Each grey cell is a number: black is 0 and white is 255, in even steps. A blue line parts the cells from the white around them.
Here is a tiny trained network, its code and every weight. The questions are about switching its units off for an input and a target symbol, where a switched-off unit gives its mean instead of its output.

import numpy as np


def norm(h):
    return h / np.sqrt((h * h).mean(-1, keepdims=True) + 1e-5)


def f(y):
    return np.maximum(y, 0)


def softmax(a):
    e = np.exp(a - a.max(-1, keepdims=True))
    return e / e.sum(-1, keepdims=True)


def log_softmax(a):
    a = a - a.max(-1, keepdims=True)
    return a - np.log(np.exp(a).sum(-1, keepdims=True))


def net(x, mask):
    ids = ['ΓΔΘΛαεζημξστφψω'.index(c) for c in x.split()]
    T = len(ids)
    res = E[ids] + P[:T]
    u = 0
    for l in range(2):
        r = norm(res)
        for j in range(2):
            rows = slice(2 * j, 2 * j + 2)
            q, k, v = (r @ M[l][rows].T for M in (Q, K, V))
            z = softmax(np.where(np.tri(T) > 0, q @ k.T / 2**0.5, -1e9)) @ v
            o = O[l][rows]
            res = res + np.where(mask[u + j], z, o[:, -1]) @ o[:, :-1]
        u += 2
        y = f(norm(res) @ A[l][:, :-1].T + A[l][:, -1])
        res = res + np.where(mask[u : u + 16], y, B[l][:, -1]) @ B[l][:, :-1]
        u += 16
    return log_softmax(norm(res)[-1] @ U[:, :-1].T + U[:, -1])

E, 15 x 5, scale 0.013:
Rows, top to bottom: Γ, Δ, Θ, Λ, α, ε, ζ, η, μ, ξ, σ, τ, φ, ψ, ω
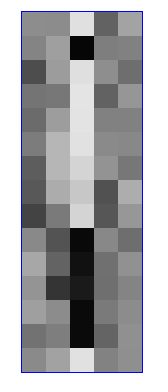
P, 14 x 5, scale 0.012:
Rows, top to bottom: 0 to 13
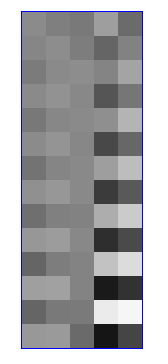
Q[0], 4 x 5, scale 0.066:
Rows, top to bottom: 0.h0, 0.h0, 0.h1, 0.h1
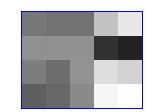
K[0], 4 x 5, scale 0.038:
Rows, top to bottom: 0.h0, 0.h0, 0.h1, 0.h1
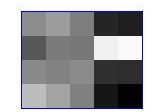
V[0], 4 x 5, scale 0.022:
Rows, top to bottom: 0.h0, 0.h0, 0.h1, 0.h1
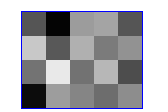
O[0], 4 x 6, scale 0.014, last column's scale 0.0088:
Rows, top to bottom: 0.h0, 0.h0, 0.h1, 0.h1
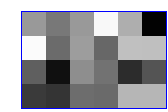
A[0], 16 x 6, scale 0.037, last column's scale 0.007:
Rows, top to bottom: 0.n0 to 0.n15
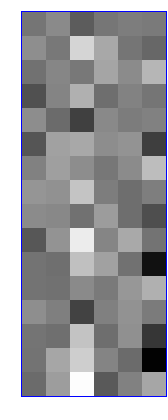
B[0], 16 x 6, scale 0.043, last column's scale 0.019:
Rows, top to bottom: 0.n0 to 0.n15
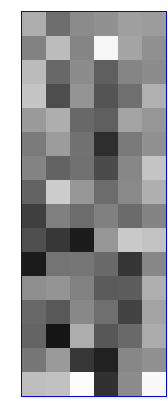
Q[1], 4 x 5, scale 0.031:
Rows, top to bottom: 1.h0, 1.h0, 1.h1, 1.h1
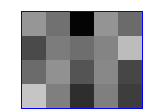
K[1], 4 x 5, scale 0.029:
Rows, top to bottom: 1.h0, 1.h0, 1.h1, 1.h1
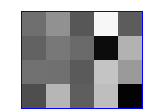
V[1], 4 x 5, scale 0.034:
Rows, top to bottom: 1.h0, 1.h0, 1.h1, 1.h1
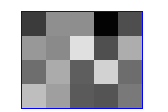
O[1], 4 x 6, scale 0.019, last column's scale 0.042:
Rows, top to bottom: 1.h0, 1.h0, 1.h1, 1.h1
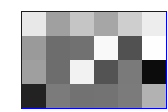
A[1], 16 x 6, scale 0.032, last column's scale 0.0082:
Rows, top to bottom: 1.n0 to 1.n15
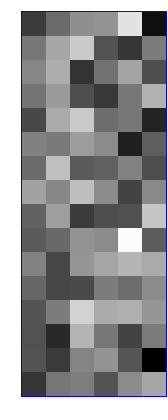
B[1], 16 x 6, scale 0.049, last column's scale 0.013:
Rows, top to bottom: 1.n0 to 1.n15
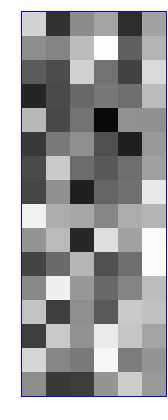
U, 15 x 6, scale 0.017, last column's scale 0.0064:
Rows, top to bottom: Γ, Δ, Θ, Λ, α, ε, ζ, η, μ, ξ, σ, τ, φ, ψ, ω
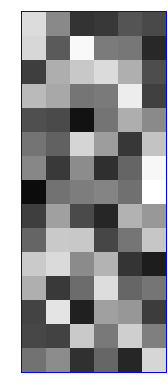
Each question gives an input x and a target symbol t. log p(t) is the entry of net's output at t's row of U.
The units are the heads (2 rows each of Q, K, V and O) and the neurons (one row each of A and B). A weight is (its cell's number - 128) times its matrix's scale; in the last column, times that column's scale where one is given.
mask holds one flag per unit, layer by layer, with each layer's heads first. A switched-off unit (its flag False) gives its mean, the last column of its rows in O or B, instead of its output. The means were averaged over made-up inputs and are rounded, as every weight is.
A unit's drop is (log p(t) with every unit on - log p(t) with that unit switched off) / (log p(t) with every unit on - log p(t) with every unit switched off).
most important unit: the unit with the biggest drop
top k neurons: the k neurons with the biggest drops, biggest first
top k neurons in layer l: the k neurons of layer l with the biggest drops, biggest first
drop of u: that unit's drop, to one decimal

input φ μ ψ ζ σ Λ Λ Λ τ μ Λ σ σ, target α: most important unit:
0.h1
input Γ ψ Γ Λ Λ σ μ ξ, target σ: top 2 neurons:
0.n9, 0.n1
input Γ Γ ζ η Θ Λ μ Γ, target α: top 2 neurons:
0.n9, 1.n9
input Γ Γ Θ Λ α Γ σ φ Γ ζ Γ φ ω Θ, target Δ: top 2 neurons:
0.n15, 1.n1
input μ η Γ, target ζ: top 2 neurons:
0.n3, 1.n9
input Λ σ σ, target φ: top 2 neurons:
0.n1, 0.n15
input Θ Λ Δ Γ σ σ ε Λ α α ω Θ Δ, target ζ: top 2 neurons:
0.n10, 0.n15
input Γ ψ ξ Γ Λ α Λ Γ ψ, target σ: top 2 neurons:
0.n9, 0.n1
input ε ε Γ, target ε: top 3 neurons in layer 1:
1.n1, 1.n9, 1.n7
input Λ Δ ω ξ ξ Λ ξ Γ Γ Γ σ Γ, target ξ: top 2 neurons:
0.n14, 0.n15
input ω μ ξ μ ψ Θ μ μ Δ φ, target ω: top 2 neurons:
0.n1, 0.n9
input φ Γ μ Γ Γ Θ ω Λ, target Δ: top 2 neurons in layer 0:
0.n15, 0.n13
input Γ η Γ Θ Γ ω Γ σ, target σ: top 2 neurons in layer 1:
1.n11, 1.n8
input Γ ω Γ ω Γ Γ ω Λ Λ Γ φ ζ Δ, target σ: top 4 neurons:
0.n9, 0.n1, 1.n11, 0.n15
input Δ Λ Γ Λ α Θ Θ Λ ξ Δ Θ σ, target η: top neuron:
0.n15
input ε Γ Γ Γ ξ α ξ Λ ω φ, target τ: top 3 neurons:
0.n9, 0.n15, 0.n10
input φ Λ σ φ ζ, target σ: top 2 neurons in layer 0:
0.n9, 0.n15
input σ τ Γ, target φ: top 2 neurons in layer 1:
1.n9, 1.n6
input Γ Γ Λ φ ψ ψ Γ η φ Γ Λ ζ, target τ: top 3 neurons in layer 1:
1.n0, 1.n9, 1.n2
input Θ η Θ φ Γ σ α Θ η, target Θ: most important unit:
0.h1
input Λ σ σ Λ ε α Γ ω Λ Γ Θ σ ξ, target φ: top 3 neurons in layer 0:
0.n1, 0.n15, 0.n9
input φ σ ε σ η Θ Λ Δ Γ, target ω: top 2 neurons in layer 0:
0.n9, 0.n3
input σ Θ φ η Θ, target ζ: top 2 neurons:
0.n3, 1.n9
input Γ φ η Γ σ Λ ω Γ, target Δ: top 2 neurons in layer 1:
1.n1, 1.n9
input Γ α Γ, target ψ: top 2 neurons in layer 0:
0.n13, 0.n15
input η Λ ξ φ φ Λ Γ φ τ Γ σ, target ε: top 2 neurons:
0.n9, 0.n15
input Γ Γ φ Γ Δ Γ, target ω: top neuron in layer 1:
1.n7
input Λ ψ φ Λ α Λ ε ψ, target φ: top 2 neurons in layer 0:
0.n1, 0.n15
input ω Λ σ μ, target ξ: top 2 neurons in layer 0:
0.n14, 0.n15
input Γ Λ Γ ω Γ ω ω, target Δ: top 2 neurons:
0.n15, 1.n1
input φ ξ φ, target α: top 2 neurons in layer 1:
1.n3, 1.n15
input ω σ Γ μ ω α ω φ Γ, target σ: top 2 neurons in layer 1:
1.n1, 1.n7
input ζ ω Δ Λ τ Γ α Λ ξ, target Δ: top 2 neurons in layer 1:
1.n9, 1.n7
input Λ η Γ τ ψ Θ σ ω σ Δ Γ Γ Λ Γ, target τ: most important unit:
0.h0
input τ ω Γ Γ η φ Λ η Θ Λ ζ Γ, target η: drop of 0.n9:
0.1
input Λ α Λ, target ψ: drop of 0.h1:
0.5
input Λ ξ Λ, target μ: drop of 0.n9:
0.5
